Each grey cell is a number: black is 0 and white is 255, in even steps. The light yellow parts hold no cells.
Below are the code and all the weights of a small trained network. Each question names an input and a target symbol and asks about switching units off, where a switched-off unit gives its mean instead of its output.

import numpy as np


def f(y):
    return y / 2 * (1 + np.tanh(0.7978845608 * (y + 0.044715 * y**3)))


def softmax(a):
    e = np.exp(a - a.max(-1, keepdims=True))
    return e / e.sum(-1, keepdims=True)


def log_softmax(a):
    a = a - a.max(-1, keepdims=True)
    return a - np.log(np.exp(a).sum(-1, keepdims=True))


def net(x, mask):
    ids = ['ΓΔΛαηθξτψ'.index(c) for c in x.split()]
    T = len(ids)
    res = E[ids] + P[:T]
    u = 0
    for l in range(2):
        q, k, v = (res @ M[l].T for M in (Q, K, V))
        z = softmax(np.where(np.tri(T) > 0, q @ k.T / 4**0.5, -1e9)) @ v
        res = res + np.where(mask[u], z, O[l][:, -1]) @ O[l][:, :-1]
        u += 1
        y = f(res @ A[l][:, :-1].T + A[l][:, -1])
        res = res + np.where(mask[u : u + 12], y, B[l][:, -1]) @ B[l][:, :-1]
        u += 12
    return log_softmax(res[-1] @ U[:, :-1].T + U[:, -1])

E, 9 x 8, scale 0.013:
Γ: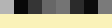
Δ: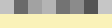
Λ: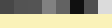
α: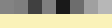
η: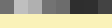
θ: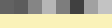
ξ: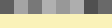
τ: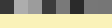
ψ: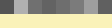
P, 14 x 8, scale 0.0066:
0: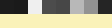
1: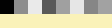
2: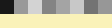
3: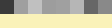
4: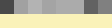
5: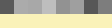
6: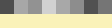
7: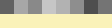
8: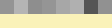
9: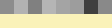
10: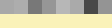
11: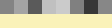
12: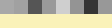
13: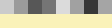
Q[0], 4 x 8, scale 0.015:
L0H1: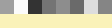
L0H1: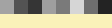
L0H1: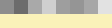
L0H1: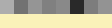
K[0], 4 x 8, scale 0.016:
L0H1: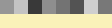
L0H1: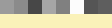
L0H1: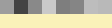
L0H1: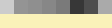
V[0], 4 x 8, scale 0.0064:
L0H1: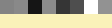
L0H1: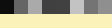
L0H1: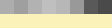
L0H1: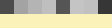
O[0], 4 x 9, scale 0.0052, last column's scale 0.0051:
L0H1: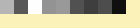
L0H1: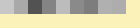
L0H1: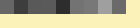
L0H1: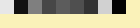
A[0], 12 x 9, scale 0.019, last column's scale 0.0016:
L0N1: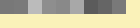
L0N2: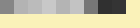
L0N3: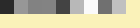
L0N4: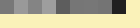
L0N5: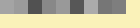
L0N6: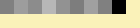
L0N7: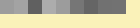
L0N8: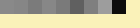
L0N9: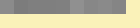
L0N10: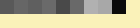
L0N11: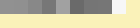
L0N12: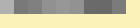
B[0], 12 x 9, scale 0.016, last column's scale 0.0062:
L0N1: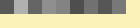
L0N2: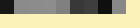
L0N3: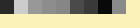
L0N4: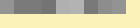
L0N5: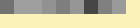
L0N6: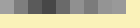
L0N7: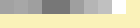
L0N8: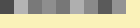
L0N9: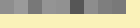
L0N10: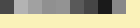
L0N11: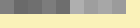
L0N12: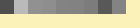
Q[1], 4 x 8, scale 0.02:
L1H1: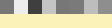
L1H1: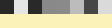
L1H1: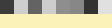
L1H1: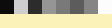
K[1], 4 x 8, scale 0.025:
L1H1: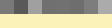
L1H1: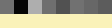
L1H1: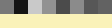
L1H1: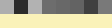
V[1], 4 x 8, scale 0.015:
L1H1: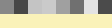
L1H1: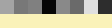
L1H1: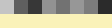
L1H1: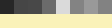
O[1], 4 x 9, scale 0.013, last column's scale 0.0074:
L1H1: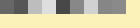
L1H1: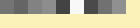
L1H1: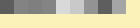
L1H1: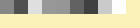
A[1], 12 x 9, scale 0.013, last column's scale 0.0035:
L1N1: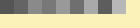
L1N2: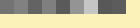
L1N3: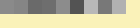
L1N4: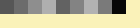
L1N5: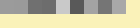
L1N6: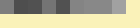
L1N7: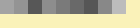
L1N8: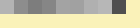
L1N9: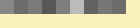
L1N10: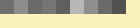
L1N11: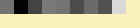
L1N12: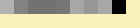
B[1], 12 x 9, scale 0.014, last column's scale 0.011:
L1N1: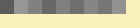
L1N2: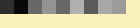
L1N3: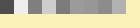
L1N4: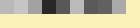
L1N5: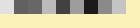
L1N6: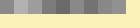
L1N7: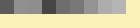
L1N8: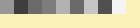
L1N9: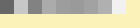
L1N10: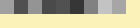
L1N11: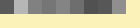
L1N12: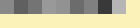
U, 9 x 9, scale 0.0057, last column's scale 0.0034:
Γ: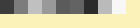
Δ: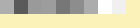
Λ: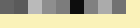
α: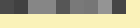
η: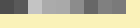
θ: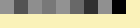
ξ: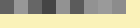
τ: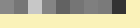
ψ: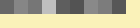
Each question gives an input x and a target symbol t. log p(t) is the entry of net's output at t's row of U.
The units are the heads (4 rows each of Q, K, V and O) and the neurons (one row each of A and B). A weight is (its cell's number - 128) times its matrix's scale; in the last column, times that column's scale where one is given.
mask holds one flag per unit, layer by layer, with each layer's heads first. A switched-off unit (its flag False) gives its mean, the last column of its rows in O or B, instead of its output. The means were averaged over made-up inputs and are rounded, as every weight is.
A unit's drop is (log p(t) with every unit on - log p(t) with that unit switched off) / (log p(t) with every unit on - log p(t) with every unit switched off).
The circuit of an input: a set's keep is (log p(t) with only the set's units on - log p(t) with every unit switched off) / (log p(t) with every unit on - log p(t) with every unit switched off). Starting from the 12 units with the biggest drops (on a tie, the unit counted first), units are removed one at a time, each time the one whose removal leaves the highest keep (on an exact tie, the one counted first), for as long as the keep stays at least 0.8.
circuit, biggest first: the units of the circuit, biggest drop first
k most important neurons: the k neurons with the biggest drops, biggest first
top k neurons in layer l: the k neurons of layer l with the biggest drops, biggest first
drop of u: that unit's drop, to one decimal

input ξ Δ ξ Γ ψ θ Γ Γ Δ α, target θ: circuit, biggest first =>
[L1H1; L1N5]
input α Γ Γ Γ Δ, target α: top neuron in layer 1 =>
[L1N2]
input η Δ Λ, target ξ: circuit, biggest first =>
[L0H1; L1H1]
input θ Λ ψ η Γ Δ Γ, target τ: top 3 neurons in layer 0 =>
[L0N7; L0N5; L0N6]
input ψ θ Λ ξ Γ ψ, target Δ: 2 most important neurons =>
[L1N10; L1N9]
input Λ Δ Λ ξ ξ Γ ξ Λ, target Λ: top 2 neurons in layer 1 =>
[L1N12; L1N9]
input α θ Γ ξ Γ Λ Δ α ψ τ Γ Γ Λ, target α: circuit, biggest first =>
[L0H1; L1H1; L1N2]
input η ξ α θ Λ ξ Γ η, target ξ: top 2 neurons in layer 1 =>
[L1N5; L1N12]
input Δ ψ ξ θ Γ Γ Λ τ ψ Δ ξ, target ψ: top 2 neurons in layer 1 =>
[L1N3; L1N12]
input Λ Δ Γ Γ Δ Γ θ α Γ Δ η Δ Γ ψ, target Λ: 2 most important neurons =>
[L0N7; L0N5]
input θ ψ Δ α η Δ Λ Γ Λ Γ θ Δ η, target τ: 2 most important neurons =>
[L1N4; L0N5]
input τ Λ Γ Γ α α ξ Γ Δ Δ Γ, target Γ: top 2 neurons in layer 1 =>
[L1N8; L1N6]
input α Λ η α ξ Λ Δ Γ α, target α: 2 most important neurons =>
[L1N2; L1N12]
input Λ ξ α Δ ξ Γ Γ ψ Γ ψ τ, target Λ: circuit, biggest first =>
[L1H1]
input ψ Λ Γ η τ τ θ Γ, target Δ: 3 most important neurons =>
[L0N7; L1N10; L1N9]
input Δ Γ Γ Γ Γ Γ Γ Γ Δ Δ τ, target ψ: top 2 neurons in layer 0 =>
[L0N7; L0N6]
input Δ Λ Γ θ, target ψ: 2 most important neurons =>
[L1N3; L0N7]
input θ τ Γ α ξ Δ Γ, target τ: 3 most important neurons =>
[L1N4; L0N7; L0N5]
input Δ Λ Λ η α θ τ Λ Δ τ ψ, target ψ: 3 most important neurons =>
[L1N3; L0N7; L0N6]
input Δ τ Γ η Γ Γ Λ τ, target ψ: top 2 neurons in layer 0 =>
[L0N6; L0N4]
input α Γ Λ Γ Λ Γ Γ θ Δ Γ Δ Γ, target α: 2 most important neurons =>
[L1N2; L0N6]
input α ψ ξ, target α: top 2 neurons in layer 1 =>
[L1N2; L1N9]
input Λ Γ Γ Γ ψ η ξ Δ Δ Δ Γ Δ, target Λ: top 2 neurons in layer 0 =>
[L0N5; L0N7]
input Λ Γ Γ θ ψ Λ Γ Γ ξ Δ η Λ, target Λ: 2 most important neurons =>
[L0N5; L1N9]
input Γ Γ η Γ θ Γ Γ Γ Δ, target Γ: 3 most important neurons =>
[L0N2; L1N8; L1N12]
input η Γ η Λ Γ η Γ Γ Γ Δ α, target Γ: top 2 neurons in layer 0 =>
[L0N3; L0N7]
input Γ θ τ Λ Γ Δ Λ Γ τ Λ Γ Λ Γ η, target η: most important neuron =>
[L0N7]
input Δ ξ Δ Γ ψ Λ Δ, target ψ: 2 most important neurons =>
[L1N3; L1N12]
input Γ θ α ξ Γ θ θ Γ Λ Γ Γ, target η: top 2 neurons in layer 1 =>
[L1N10; L1N5]
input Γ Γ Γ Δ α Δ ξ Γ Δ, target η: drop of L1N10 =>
0.2
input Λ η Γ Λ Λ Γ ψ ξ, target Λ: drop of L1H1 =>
0.6
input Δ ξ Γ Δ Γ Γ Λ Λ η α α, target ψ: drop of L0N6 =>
0.1
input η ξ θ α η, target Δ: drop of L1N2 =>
-0.1
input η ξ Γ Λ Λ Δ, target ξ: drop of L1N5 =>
0.2
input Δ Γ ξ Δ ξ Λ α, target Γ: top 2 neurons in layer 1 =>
[L1N8; L1N5]
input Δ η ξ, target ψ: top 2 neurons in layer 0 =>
[L0N7; L0N6]
